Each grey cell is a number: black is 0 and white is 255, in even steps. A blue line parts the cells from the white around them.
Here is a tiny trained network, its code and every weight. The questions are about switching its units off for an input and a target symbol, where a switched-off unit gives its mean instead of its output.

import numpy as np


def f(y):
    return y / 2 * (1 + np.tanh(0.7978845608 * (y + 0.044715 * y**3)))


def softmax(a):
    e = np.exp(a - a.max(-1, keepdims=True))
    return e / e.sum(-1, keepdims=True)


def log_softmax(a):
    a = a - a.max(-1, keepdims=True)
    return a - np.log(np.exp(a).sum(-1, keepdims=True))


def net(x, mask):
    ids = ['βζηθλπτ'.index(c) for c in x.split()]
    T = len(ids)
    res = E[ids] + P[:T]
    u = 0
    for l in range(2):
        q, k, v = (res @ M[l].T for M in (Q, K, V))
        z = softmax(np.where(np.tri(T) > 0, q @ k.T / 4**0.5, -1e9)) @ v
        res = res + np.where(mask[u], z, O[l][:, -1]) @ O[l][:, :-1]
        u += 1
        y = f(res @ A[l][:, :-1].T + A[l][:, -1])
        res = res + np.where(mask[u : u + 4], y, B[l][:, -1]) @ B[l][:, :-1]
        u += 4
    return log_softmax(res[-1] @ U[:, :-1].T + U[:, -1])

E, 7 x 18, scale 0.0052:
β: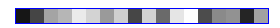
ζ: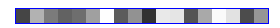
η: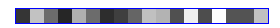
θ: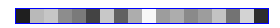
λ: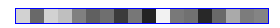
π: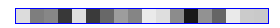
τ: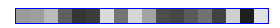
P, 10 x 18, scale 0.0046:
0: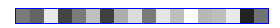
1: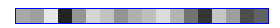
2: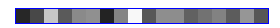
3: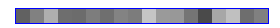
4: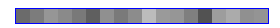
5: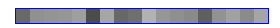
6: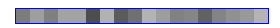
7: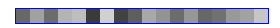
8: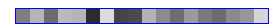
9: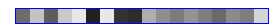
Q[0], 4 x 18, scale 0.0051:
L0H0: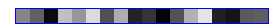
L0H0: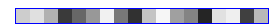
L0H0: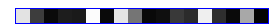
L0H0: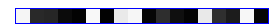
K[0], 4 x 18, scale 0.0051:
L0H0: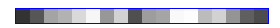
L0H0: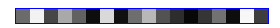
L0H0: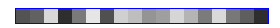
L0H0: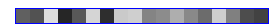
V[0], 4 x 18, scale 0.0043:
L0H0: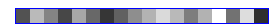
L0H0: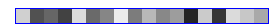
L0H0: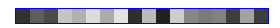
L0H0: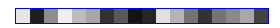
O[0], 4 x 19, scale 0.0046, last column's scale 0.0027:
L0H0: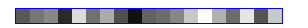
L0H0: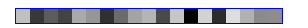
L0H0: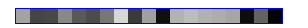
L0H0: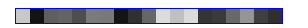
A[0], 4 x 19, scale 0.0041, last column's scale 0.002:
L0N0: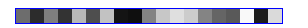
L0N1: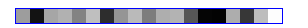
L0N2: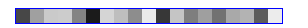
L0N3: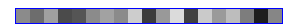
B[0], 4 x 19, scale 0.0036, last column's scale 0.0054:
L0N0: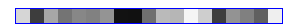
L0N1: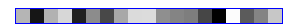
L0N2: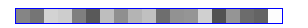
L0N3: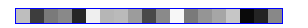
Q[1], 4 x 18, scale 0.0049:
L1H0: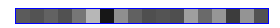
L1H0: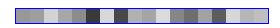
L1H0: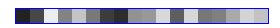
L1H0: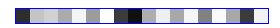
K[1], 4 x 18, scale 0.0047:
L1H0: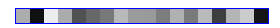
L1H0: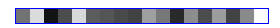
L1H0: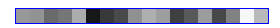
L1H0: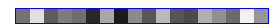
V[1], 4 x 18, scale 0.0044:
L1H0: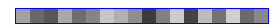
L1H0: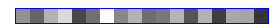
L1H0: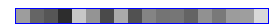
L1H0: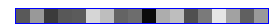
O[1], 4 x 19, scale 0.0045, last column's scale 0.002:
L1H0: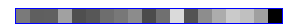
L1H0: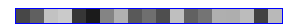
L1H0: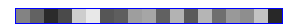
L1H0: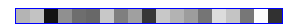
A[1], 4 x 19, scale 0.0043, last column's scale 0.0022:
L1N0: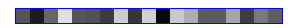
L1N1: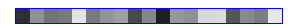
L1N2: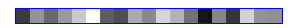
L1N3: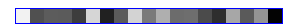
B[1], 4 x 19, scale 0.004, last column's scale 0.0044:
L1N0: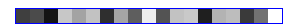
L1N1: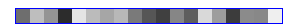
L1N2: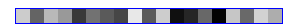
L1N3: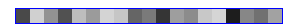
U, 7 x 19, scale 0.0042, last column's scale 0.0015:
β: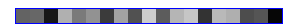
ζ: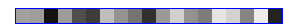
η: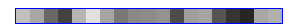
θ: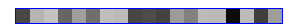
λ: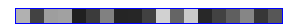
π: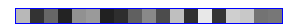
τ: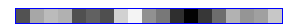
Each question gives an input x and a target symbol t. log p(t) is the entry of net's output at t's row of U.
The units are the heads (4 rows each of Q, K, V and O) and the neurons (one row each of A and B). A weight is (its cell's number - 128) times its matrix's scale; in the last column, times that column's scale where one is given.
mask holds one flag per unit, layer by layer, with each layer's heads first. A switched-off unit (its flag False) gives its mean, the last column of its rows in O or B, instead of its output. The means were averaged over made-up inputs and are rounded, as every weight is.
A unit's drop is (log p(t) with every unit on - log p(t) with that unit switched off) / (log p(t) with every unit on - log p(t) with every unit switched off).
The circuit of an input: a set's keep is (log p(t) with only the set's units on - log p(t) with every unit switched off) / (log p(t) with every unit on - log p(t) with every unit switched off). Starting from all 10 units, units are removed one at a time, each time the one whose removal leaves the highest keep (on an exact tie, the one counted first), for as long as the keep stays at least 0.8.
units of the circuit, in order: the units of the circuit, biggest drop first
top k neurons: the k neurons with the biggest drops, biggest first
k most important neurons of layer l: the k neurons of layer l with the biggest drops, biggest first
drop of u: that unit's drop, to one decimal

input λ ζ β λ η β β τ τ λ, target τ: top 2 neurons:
L0N0, L1N2
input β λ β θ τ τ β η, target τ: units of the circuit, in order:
L0H0
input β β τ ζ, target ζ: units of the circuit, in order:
L1H0, L0N1
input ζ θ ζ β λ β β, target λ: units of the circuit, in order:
L0H0, L0N0
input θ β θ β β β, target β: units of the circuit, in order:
L1N0, L0H0
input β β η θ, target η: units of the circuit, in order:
L1H0, L0N2
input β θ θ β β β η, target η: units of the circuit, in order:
L1H0, L0N3, L0H0, L0N2
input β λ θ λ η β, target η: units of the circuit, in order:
L1H0, L0N2, L0N3
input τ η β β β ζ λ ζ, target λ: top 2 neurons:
L1N1, L1N2
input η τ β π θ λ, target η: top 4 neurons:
L0N1, L1N3, L0N3, L0N2
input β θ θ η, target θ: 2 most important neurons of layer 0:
L0N1, L0N2
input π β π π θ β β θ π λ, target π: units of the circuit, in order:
L1H0, L0H0
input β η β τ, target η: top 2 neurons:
L0N2, L1N3
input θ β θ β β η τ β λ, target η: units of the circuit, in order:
L1H0, L0N1, L1N3, L0H0
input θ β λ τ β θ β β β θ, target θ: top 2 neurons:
L1N1, L0N1
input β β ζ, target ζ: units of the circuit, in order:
L1H0, L0H0, L0N3
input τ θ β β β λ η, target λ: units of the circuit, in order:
L0H0
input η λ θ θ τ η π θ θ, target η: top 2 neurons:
L0N2, L0N1
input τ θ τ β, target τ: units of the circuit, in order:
L0H0, L0N0
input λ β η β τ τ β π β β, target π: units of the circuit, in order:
L0H0
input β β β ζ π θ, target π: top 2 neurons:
L0N0, L1N3
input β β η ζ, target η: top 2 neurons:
L0N3, L0N2
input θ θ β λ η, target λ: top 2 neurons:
L1N1, L1N2
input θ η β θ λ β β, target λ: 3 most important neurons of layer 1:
L1N1, L1N2, L1N0
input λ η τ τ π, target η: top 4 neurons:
L0N2, L0N1, L1N3, L0N3
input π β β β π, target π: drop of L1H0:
0.1
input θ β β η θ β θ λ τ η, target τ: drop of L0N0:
0.4
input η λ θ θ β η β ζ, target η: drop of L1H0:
1.0
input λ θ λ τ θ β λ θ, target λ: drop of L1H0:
0.1
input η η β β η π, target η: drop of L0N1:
0.2
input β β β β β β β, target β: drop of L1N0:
0.4
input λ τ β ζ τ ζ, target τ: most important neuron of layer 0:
L0N0
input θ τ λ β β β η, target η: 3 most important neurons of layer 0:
L0N1, L0N3, L0N2
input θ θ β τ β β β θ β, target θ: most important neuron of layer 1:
L1N1
